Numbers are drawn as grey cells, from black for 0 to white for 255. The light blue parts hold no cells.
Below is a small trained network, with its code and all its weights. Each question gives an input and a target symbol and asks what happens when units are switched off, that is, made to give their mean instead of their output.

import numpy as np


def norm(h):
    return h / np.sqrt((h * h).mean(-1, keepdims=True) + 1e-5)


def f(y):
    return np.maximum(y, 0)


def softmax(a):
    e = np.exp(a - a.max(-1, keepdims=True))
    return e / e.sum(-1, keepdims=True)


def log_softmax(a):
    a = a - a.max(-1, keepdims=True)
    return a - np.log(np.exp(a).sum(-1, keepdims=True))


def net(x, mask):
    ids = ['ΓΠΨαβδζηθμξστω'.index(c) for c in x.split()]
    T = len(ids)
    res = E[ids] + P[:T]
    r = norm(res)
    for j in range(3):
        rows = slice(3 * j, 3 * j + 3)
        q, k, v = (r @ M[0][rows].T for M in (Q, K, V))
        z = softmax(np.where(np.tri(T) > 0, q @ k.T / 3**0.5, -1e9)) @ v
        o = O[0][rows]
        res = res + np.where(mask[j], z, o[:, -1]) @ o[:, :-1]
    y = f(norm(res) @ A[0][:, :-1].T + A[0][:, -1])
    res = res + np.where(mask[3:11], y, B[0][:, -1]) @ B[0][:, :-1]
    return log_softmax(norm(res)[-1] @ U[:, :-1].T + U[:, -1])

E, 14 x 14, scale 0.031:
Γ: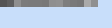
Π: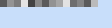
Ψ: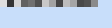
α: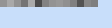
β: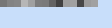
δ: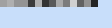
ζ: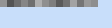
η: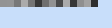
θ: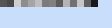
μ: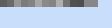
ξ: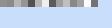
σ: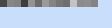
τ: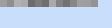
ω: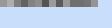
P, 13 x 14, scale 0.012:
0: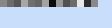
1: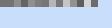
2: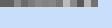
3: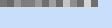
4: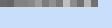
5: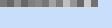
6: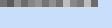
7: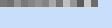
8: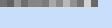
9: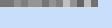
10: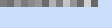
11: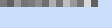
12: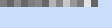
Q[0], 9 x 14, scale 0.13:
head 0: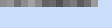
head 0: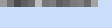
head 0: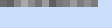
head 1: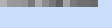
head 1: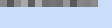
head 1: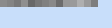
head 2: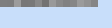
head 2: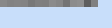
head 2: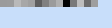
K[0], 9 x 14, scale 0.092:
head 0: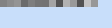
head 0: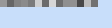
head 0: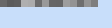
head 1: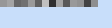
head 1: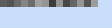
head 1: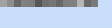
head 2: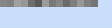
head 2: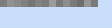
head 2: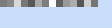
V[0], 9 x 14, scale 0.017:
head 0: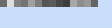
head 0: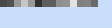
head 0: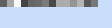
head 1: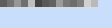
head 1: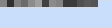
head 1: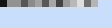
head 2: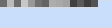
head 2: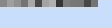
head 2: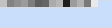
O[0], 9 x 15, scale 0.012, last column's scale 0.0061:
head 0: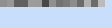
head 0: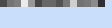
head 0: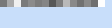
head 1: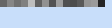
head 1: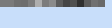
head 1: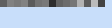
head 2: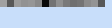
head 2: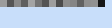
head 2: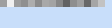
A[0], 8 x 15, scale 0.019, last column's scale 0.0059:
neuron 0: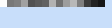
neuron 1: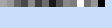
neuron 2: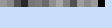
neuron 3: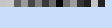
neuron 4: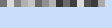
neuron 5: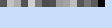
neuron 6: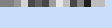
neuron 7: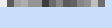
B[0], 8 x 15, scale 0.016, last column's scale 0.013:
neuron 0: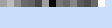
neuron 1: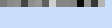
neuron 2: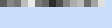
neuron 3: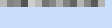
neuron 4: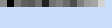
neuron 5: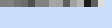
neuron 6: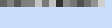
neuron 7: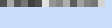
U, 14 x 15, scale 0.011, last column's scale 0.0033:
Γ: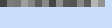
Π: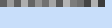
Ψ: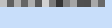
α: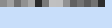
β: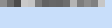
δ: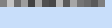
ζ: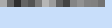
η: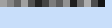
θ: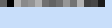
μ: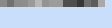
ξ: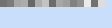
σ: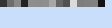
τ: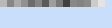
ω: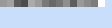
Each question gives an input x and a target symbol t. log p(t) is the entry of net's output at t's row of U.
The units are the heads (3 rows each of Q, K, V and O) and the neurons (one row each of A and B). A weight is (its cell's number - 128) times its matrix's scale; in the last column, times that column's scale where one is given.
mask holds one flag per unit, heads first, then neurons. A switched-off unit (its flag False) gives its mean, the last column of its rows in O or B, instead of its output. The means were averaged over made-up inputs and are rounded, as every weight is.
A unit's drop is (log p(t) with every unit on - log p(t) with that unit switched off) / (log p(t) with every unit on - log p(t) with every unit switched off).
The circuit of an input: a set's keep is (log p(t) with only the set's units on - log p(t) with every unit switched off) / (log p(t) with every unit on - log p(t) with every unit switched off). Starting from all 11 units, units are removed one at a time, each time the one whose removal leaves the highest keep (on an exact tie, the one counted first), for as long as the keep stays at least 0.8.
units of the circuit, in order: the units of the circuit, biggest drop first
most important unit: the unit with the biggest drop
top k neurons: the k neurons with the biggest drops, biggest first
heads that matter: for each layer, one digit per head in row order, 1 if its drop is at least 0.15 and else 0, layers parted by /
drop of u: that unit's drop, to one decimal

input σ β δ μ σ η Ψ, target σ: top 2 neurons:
neuron 1; neuron 0
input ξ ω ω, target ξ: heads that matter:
011
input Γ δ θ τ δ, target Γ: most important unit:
head 1
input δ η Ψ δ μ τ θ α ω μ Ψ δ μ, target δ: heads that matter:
101
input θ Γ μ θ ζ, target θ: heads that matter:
011
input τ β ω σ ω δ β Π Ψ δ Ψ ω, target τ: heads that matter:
001
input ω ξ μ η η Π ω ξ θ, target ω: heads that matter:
101
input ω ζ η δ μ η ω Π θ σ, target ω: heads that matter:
100
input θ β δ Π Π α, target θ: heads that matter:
101
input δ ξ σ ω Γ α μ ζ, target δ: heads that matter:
011
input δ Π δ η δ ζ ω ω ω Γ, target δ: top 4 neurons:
neuron 5; neuron 2; neuron 4; neuron 7
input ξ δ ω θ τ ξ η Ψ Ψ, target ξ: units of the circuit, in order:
head 2; head 1
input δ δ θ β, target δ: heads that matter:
011
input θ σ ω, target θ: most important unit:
head 2
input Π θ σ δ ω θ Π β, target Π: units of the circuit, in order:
head 2; neuron 6
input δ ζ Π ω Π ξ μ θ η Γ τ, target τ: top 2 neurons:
neuron 4; neuron 7
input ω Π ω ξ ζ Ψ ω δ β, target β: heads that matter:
100
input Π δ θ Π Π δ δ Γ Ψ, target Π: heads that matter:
001
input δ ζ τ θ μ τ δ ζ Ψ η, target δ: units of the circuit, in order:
head 0; neuron 5
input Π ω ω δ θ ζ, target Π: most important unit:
head 2
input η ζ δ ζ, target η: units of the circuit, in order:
head 2; neuron 7
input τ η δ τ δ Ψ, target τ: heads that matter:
001
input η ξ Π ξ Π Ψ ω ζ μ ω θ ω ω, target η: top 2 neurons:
neuron 7; neuron 3
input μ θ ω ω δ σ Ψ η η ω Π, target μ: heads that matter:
010
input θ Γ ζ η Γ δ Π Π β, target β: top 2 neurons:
neuron 5; neuron 4
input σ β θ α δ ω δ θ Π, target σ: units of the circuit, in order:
neuron 1; head 2; head 1
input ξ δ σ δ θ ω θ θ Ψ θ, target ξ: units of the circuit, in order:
head 1
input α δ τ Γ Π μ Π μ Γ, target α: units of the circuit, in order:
head 2; neuron 7
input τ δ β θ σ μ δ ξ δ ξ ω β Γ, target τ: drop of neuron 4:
0.2
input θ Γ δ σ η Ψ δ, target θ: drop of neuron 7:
0.0
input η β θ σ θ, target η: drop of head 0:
0.1
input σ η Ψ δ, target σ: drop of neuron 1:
0.3
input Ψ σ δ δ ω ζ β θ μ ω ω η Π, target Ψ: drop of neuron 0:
0.2
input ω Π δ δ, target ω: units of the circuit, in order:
head 0
